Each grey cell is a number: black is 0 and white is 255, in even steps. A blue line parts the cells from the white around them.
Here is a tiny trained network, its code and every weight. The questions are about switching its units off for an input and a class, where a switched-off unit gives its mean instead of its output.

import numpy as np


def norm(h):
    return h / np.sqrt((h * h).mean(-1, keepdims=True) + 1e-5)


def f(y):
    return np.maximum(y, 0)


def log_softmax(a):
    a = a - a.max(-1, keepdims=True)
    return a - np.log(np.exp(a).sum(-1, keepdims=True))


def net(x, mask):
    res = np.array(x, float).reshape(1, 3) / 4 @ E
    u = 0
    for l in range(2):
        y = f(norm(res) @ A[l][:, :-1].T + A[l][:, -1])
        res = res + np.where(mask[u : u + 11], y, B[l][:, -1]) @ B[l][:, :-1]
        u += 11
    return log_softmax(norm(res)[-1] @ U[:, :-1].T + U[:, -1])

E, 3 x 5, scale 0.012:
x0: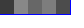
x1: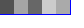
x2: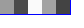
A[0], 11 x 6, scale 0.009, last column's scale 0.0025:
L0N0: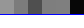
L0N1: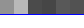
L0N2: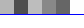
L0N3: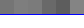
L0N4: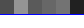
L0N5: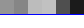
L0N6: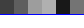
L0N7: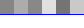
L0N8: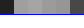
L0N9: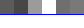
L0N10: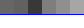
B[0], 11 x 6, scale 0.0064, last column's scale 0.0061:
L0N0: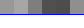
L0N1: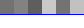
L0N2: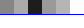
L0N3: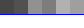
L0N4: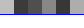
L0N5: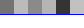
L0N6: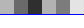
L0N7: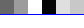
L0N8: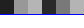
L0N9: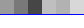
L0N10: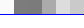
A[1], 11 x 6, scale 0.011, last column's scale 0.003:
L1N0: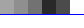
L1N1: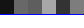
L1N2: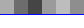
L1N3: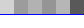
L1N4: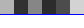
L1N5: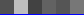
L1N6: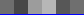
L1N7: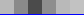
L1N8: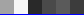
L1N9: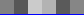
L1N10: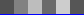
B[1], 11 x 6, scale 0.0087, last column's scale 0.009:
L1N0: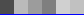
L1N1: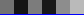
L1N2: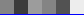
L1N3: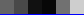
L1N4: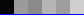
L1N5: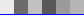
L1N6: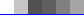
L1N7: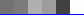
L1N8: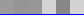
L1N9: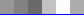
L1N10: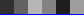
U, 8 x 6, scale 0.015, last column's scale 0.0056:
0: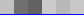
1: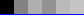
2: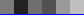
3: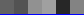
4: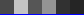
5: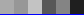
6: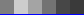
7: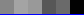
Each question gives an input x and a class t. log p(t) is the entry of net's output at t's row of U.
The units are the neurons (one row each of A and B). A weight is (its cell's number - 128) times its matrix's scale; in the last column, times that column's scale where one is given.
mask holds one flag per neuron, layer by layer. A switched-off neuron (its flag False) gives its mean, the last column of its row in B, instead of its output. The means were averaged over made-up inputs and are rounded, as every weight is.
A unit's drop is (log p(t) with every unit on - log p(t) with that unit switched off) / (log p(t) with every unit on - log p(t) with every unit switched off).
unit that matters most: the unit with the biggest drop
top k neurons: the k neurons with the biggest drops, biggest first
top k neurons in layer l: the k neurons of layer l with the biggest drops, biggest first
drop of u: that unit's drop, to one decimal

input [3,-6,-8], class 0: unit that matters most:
L1N8
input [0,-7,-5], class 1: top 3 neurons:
[L1N4 L0N2 L1N0]
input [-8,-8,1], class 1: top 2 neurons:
[L1N4 L1N0]
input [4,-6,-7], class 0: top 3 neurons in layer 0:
[L0N1 L0N10 L0N7]
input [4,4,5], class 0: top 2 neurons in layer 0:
[L0N6 L0N9]
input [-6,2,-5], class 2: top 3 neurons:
[L1N3 L0N2 L1N2]
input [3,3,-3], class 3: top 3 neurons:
[L0N10 L0N2 L1N9]
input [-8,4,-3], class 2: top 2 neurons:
[L1N3 L1N4]
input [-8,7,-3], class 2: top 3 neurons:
[L1N3 L1N4 L1N0]
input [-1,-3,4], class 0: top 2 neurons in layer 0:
[L0N7 L0N5]
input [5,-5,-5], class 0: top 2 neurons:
[L1N8 L0N10]
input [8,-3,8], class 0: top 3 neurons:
[L1N9 L1N6 L1N3]
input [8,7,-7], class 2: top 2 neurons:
[L1N1 L1N4]
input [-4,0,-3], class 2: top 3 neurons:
[L1N3 L0N2 L0N5]
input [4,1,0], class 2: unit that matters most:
L0N8
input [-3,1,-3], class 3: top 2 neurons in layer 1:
[L1N7 L1N2]
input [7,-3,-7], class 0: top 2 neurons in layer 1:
[L1N8 L1N3]
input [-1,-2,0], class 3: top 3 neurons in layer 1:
[L1N7 L1N2 L1N9]
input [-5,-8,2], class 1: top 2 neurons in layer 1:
[L1N4 L1N0]
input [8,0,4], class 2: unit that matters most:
L1N1
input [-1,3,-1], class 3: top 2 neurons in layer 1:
[L1N10 L1N0]
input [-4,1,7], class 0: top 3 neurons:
[L1N9 L0N5 L1N1]
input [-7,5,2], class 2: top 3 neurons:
[L1N3 L1N4 L1N0]
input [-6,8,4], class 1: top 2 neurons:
[L0N7 L1N10]
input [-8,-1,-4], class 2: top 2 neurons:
[L1N3 L0N2]
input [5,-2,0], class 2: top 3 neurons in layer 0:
[L0N2 L0N9 L0N3]
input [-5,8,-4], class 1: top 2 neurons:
[L1N10 L0N7]
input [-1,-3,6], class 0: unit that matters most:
L1N9
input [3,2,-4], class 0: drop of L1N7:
-0.1
